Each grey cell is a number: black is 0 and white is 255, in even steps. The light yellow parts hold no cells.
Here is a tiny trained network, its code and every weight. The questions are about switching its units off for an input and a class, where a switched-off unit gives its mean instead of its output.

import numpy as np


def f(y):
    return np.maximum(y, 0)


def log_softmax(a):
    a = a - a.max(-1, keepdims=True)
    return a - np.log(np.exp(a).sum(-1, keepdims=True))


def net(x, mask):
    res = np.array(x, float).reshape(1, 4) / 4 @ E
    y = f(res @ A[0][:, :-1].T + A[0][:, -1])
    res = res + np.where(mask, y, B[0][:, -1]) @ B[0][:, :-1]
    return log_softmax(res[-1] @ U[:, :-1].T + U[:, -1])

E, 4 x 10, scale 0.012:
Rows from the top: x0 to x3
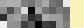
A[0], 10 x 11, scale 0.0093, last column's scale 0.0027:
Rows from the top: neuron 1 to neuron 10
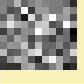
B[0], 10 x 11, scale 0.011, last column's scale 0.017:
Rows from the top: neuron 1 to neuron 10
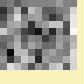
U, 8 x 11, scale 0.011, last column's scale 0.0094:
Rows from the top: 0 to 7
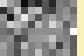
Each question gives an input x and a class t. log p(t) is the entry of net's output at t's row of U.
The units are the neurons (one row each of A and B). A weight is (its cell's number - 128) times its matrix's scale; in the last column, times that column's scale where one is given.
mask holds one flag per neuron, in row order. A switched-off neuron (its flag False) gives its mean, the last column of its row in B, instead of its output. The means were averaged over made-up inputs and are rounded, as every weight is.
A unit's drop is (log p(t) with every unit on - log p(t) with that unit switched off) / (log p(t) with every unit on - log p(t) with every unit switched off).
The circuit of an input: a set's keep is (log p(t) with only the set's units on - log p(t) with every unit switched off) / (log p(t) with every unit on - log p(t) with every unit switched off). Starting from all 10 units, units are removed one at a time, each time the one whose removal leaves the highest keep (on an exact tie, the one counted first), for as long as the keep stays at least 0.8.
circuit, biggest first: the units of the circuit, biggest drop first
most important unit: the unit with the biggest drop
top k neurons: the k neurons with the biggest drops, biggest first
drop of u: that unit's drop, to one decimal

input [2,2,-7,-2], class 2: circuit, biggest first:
neuron 8
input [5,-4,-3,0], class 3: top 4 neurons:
neuron 4; neuron 2; neuron 9; neuron 5
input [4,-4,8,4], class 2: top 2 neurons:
neuron 9; neuron 5
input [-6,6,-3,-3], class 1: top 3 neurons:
neuron 2; neuron 4; neuron 7
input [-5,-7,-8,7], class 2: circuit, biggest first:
neuron 5; neuron 8
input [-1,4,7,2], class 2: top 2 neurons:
neuron 9; neuron 5
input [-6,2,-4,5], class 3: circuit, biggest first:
neuron 5; neuron 10
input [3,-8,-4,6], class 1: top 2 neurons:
neuron 5; neuron 3
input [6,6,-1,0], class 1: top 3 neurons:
neuron 2; neuron 10; neuron 6
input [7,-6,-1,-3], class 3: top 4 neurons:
neuron 4; neuron 2; neuron 6; neuron 7
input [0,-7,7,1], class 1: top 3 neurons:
neuron 3; neuron 8; neuron 5
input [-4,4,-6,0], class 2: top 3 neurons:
neuron 8; neuron 3; neuron 4
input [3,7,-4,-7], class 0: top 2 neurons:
neuron 5; neuron 3
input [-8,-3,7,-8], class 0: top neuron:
neuron 5
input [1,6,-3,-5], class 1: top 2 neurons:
neuron 2; neuron 7
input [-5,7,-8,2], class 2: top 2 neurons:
neuron 8; neuron 3
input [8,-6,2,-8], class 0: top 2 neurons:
neuron 5; neuron 10
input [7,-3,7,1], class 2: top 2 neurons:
neuron 9; neuron 10
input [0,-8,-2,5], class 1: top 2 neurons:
neuron 5; neuron 3
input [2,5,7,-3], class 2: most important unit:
neuron 9
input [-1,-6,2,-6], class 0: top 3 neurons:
neuron 5; neuron 2; neuron 7
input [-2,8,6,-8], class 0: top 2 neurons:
neuron 5; neuron 3
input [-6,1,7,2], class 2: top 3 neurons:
neuron 9; neuron 4; neuron 5
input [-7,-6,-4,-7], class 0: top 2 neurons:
neuron 5; neuron 4
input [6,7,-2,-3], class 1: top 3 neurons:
neuron 2; neuron 10; neuron 7
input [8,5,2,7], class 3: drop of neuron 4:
0.8
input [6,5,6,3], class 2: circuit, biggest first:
neuron 9
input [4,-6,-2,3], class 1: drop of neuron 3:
0.2
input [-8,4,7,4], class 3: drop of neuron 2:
0.0
